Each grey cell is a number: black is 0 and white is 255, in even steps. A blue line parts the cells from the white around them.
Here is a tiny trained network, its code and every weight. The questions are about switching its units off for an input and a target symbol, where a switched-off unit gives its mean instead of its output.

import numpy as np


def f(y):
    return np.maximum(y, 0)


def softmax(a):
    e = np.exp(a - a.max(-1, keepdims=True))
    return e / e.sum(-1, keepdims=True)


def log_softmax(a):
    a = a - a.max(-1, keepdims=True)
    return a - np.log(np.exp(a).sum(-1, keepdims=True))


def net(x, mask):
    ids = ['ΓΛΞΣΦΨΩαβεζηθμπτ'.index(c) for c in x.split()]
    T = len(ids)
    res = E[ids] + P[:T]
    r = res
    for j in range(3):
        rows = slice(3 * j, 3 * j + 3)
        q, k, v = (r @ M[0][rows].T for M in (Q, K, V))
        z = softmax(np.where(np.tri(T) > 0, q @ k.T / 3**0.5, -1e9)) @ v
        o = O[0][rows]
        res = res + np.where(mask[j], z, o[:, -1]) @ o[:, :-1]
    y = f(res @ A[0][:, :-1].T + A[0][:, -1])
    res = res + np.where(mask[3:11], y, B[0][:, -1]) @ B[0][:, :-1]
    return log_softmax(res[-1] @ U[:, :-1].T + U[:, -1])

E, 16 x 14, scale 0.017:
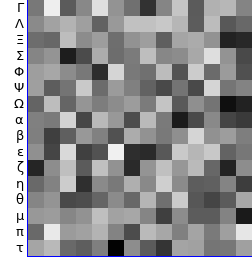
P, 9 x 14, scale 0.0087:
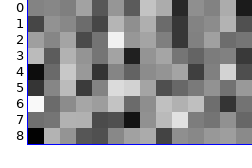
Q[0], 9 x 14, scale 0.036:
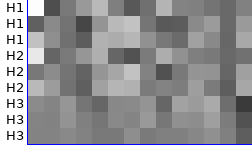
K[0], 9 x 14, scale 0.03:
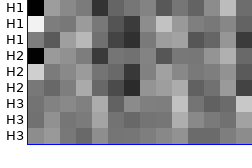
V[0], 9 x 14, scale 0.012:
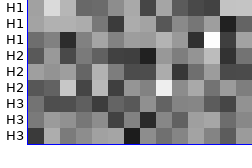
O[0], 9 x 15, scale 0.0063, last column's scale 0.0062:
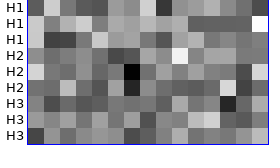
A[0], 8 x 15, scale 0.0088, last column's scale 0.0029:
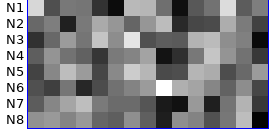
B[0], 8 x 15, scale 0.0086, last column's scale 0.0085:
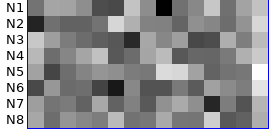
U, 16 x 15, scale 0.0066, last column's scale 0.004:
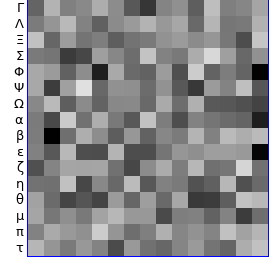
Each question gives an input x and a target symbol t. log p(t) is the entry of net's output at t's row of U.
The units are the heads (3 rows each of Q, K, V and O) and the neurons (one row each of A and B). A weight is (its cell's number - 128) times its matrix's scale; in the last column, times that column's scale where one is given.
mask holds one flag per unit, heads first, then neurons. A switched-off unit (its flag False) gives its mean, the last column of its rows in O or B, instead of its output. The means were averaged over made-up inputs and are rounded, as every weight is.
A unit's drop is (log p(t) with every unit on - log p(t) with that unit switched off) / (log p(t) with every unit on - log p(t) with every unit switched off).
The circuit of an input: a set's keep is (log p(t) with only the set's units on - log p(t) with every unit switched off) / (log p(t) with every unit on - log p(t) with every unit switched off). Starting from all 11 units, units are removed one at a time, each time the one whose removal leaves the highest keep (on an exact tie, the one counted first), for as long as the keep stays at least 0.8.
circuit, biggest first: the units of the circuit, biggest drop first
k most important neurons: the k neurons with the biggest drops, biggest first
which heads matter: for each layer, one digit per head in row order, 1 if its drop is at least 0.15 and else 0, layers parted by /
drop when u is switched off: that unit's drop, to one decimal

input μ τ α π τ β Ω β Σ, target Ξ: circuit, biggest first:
[H1 H2]
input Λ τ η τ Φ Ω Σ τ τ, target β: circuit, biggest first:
[H1]
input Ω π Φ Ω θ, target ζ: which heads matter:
100
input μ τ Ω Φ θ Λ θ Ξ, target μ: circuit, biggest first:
[H1 H2]
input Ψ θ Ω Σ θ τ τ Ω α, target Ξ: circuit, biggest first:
[H3 N5]
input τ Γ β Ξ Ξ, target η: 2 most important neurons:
[N7 N4]
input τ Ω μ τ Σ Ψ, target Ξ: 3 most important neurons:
[N5 N2 N1]
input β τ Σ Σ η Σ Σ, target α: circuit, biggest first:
[H2 N4 H1]
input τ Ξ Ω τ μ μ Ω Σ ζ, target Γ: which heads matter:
001
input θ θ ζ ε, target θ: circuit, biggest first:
[H2 N3]
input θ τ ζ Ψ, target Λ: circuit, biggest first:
[H1 H2]
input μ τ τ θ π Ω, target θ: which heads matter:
110
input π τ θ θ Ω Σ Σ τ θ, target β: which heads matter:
100
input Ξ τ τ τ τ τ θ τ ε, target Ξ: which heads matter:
011
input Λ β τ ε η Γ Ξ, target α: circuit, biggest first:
[H2]
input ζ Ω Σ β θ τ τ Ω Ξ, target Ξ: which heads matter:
001
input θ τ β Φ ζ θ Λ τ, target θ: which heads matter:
111
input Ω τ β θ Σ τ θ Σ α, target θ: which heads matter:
011
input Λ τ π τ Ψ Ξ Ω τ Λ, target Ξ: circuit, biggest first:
[H2 H1]
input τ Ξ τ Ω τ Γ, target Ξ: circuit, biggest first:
[H2]
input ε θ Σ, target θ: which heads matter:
001
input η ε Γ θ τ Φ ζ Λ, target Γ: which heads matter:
001
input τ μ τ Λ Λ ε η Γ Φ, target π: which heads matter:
101
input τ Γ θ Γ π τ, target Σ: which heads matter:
110
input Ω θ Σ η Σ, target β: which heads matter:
100
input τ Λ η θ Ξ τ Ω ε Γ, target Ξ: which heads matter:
110
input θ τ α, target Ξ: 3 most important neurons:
[N5 N3 N2]
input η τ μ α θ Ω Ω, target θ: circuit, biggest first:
[H3]
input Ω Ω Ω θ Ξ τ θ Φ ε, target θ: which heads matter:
010
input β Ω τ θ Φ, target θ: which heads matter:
001
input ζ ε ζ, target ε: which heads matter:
010
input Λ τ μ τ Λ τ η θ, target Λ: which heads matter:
110
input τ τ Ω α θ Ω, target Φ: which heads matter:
010
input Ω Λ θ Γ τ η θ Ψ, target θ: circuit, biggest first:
[H3]
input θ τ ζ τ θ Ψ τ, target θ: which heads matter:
110
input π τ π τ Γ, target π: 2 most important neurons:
[N4 N6]
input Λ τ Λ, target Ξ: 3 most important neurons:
[N5 N2 N1]
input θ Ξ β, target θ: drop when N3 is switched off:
0.2
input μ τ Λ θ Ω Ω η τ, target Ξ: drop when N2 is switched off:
0.1
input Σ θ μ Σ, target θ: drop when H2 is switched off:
0.3
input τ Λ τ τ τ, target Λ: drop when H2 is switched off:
0.1
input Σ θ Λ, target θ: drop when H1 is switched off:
0.0
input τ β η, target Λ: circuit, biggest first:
[H1]
